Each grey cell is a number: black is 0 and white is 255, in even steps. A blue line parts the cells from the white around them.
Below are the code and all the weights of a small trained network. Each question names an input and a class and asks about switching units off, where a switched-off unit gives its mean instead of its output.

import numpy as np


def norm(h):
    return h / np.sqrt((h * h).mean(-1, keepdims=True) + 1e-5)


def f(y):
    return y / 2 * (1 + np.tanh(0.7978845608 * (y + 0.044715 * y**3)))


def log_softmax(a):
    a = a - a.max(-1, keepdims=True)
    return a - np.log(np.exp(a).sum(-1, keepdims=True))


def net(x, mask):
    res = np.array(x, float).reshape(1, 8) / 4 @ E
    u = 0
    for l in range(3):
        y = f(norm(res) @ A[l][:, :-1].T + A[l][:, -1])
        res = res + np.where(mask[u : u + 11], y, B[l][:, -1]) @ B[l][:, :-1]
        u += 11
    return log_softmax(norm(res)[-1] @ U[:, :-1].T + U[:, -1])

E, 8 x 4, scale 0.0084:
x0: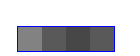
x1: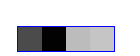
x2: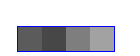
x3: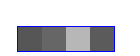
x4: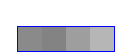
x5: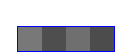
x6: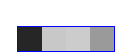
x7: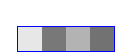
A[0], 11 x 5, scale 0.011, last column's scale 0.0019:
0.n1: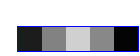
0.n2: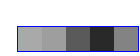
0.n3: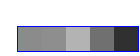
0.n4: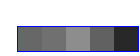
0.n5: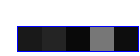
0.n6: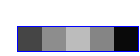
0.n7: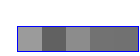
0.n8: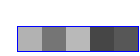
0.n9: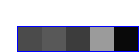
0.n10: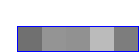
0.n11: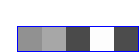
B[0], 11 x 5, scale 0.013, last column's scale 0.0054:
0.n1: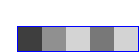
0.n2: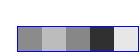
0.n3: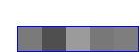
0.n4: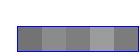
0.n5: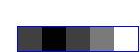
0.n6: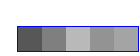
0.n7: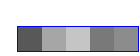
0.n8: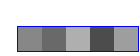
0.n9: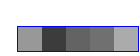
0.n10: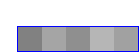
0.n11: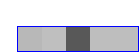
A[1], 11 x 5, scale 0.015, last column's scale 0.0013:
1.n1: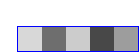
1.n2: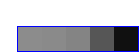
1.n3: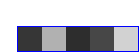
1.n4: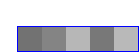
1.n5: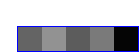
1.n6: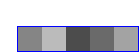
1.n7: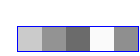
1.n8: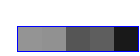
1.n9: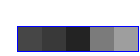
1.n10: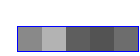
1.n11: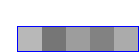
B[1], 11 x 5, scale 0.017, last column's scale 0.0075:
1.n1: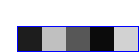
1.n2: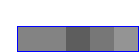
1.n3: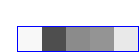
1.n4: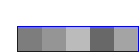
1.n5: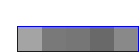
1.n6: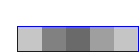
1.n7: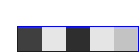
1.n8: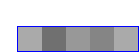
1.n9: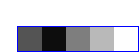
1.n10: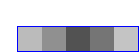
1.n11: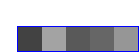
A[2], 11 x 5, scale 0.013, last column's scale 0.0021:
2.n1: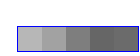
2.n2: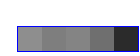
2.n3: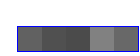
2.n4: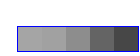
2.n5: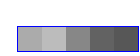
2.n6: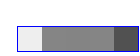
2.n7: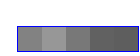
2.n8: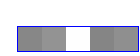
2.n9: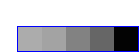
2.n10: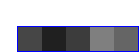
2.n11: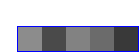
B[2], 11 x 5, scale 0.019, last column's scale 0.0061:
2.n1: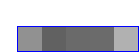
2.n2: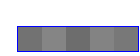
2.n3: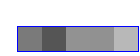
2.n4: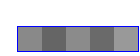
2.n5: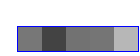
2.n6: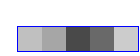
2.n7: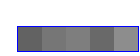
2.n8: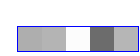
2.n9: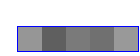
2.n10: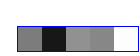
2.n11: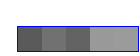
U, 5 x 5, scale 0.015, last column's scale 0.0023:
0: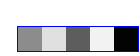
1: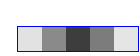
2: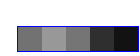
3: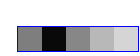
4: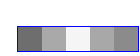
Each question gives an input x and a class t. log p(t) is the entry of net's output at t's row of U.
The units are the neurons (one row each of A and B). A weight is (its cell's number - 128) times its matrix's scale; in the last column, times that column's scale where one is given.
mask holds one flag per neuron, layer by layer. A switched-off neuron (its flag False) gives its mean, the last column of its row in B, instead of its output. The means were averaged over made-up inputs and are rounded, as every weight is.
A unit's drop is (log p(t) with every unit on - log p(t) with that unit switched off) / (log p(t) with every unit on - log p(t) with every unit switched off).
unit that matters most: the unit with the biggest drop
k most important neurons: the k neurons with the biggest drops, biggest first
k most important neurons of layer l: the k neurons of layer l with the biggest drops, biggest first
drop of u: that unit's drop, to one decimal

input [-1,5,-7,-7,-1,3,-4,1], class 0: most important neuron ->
[0.n5]
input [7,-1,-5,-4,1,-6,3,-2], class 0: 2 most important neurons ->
[1.n7; 0.n11]
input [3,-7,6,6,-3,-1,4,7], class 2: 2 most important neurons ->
[1.n1; 0.n8]
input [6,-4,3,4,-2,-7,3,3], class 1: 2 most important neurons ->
[0.n1; 1.n3]
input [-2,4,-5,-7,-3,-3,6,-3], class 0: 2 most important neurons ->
[0.n11; 1.n7]
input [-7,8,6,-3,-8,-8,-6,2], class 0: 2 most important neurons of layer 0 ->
[0.n5; 0.n11]
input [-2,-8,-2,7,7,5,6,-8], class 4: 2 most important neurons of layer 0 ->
[0.n1; 0.n6]
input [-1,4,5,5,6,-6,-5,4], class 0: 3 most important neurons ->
[0.n5; 1.n7; 0.n2]
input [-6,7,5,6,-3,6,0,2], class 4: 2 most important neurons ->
[0.n1; 2.n8]
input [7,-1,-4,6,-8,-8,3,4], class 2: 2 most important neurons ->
[1.n1; 0.n8]
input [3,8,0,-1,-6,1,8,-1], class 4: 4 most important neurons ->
[0.n1; 0.n6; 2.n8; 1.n4]
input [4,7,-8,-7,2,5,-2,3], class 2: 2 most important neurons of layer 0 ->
[0.n5; 0.n7]
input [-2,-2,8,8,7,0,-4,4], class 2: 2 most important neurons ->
[1.n1; 0.n5]
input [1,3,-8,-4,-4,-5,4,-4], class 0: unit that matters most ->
0.n11
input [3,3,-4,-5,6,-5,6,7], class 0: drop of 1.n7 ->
0.2
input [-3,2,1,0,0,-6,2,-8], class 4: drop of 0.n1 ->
0.5
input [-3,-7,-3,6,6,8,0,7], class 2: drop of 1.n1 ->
0.2
